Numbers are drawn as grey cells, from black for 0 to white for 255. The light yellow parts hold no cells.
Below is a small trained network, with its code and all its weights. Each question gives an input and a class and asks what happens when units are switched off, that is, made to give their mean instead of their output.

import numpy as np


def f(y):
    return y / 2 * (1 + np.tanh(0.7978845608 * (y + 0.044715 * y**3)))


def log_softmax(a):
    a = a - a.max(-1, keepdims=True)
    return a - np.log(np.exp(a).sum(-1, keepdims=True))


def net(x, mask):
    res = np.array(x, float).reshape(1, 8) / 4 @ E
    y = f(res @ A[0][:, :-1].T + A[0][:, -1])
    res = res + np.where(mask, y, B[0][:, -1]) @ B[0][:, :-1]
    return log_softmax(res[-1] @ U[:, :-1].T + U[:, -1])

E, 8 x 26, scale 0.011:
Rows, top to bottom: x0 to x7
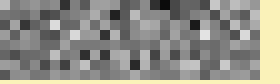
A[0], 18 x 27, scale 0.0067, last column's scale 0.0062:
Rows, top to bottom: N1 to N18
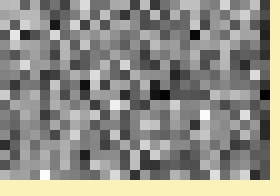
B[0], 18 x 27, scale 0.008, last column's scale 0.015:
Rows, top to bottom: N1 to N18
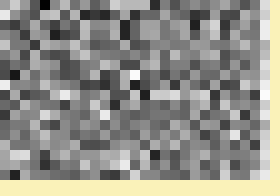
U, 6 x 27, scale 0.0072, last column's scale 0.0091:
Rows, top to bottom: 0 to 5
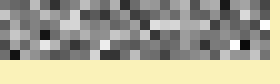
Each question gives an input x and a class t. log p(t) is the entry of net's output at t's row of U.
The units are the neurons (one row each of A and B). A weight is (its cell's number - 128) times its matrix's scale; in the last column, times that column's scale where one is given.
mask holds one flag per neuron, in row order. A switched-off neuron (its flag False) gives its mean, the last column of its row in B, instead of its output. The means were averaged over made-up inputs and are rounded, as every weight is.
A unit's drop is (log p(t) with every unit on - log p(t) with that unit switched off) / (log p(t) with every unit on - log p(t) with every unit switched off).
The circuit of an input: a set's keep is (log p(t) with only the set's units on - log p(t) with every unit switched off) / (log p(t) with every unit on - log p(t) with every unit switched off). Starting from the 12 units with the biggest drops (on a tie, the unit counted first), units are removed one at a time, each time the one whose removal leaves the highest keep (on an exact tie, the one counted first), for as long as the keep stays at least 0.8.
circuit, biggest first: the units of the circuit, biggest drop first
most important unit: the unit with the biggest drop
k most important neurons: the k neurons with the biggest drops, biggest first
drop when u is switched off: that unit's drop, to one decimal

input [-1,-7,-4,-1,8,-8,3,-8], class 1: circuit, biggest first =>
[N2]
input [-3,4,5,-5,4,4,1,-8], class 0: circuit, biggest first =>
[N12 N4]
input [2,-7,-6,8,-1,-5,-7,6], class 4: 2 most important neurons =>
[N12 N14]
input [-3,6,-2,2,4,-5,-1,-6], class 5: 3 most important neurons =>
[N8 N9 N10]
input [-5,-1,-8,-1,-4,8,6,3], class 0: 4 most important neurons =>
[N3 N6 N7 N2]
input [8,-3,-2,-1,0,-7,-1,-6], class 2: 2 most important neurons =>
[N10 N9]
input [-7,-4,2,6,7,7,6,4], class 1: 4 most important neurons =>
[N10 N9 N15 N6]
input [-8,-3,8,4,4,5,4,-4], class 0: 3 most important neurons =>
[N4 N10 N13]
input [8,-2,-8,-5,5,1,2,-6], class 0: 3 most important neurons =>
[N3 N7 N15]
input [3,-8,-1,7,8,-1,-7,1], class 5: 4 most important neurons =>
[N18 N11 N1 N7]
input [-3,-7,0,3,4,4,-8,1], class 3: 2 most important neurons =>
[N16 N17]
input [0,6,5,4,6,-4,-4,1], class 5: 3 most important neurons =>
[N8 N3 N7]
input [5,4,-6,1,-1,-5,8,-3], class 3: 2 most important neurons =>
[N1 N4]
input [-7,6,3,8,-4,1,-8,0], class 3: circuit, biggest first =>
[N16]
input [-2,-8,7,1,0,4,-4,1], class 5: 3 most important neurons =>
[N18 N11 N3]
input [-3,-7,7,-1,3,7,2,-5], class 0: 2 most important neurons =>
[N4 N2]
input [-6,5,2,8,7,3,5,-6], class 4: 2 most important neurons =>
[N12 N10]
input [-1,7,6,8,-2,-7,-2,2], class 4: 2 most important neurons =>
[N12 N9]
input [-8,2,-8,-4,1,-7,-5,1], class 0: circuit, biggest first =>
[N10 N3]
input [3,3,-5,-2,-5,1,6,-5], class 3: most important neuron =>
[N1]
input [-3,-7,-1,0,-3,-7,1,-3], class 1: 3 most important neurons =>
[N2 N5 N8]
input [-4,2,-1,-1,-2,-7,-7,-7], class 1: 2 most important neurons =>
[N2 N5]
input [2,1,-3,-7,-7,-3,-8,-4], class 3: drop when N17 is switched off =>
0.3
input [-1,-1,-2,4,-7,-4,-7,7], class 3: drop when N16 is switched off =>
0.3
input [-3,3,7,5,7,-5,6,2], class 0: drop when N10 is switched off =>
0.0
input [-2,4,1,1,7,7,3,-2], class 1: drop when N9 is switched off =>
0.1
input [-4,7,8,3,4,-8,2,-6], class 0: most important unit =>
N4
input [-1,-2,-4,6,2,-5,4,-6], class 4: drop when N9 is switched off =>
0.3
